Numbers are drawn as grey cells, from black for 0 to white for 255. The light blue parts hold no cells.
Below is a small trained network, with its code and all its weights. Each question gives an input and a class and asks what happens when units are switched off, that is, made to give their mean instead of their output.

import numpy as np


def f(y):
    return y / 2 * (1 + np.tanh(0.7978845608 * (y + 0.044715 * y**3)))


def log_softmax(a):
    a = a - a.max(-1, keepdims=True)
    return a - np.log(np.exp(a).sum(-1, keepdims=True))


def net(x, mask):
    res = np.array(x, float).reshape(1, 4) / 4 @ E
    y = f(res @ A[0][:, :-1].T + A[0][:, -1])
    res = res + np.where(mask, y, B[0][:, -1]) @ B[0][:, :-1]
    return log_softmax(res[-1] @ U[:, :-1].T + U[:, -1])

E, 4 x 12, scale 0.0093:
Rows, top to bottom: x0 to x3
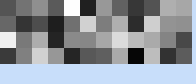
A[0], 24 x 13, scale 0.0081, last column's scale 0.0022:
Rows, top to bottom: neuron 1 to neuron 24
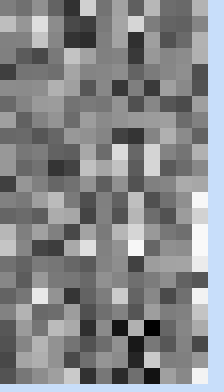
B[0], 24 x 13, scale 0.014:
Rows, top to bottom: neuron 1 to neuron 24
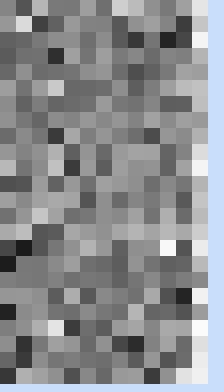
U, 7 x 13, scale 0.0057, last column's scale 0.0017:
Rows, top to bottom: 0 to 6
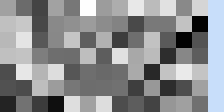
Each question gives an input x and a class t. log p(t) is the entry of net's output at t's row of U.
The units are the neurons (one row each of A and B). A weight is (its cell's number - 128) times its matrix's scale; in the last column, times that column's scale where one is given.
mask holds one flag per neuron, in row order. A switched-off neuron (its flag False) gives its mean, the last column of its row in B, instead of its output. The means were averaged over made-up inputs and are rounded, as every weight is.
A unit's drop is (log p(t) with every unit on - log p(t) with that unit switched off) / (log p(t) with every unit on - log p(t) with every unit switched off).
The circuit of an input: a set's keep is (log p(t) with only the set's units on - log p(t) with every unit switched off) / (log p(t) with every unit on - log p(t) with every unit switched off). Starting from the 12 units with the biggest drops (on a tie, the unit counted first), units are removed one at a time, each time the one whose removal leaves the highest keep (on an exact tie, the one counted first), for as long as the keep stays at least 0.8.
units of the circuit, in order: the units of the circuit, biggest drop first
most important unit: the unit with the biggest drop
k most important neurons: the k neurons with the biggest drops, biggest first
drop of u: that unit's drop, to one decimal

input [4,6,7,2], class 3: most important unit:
neuron 11
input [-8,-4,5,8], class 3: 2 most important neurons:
[neuron 1; neuron 11]
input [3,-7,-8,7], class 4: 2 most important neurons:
[neuron 24; neuron 21]
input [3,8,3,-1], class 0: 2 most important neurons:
[neuron 11; neuron 3]
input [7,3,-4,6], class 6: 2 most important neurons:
[neuron 9; neuron 11]
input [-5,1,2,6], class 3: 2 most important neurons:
[neuron 15; neuron 1]
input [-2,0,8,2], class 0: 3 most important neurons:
[neuron 16; neuron 15; neuron 23]
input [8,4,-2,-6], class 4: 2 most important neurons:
[neuron 24; neuron 21]
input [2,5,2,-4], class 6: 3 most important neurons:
[neuron 21; neuron 4; neuron 1]
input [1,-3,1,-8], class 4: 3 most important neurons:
[neuron 24; neuron 21; neuron 6]
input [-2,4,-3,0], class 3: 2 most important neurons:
[neuron 16; neuron 3]
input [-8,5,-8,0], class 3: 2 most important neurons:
[neuron 16; neuron 22]
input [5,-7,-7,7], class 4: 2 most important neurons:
[neuron 24; neuron 21]
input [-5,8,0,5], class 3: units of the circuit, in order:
[neuron 11]
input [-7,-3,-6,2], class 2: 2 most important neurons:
[neuron 24; neuron 11]
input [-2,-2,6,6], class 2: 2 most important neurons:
[neuron 2; neuron 19]
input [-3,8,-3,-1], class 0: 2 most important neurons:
[neuron 3; neuron 19]
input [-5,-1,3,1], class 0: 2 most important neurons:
[neuron 15; neuron 3]
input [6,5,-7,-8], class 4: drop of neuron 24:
0.1
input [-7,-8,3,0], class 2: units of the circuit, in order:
[neuron 2]
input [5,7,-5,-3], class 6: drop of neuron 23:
0.0
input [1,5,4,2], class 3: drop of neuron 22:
0.1
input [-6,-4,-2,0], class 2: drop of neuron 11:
0.2
